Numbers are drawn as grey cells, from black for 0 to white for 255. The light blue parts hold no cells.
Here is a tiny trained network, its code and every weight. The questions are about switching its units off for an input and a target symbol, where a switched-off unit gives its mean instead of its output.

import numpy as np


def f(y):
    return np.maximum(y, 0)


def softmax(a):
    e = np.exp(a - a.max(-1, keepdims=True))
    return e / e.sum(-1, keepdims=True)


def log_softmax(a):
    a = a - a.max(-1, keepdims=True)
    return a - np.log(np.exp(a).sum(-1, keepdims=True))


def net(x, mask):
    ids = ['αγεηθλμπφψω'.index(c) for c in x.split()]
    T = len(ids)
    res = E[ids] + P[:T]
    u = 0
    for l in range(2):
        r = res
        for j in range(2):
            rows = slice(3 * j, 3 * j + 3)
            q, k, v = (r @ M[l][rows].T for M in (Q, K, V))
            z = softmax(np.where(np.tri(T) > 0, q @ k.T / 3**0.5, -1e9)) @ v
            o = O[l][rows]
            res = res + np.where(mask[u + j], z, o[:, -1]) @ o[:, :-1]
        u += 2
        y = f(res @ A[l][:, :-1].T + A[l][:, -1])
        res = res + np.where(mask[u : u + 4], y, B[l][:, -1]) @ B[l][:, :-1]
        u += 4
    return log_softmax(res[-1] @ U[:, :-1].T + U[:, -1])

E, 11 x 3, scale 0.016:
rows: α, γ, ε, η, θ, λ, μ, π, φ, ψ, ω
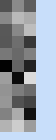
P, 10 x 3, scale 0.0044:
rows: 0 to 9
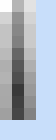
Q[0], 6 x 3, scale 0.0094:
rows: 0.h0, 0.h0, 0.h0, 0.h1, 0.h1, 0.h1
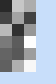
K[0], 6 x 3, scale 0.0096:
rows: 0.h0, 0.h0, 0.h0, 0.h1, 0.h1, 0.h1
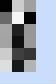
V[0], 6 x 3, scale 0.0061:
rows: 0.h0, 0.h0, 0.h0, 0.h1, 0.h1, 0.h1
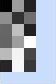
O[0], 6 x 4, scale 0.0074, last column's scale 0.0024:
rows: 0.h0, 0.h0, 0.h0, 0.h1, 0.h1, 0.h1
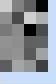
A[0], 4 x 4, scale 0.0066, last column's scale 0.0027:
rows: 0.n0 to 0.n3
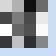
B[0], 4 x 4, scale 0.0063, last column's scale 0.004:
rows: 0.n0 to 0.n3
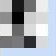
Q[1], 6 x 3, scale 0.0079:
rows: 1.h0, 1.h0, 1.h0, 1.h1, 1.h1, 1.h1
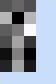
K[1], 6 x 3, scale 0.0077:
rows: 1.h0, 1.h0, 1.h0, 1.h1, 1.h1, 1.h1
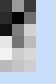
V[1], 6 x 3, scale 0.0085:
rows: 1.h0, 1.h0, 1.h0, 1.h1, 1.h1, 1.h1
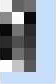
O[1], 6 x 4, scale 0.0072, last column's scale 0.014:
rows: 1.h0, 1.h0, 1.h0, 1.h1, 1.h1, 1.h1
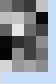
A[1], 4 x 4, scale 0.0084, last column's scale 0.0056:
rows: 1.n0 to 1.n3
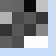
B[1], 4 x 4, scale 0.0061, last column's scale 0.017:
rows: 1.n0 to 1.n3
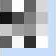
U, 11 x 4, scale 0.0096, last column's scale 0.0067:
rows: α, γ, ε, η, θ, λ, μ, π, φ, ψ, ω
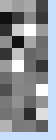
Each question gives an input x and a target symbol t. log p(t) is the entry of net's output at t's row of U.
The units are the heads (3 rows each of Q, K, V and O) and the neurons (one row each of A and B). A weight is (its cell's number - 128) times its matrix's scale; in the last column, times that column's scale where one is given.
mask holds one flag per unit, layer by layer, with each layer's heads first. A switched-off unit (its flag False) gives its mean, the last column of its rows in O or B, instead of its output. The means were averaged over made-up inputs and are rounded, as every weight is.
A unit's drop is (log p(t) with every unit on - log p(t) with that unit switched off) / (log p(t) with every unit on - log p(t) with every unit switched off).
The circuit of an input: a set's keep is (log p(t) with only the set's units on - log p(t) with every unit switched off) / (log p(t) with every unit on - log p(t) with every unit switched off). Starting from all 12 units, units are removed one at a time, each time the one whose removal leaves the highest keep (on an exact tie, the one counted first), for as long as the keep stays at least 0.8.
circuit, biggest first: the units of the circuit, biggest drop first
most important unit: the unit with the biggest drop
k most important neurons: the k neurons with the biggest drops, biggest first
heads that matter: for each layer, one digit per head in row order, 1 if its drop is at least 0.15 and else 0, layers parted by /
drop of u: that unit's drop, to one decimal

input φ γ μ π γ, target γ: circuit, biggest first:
1.h0, 0.h0
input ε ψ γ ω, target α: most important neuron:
0.n2
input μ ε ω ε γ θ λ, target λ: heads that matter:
00 / 10
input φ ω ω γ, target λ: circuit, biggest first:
1.h1, 0.n2
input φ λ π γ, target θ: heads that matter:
01 / 01
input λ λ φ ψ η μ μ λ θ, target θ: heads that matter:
00 / 01
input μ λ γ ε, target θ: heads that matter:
00 / 01
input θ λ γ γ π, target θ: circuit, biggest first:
1.h1, 1.n0
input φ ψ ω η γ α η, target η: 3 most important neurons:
1.n3, 1.n0, 0.n1
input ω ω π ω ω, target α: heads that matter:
01 / 11
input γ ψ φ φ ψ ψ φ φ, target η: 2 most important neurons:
0.n2, 1.n3
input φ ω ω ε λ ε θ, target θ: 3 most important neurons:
1.n0, 0.n3, 0.n2
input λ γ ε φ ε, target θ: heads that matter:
01 / 01
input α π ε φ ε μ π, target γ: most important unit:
1.h0
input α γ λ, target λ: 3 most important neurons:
0.n3, 0.n2, 1.n1
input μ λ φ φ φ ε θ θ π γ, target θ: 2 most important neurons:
1.n0, 1.n3
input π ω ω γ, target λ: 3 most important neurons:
1.n1, 0.n0, 0.n1
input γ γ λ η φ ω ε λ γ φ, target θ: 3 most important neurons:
1.n0, 0.n2, 0.n3
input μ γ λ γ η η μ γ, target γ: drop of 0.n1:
-0.1
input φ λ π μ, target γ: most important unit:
0.h0
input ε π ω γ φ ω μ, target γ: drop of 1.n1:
0.1
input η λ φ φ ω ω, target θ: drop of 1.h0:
-0.1
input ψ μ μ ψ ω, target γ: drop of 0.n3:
0.1
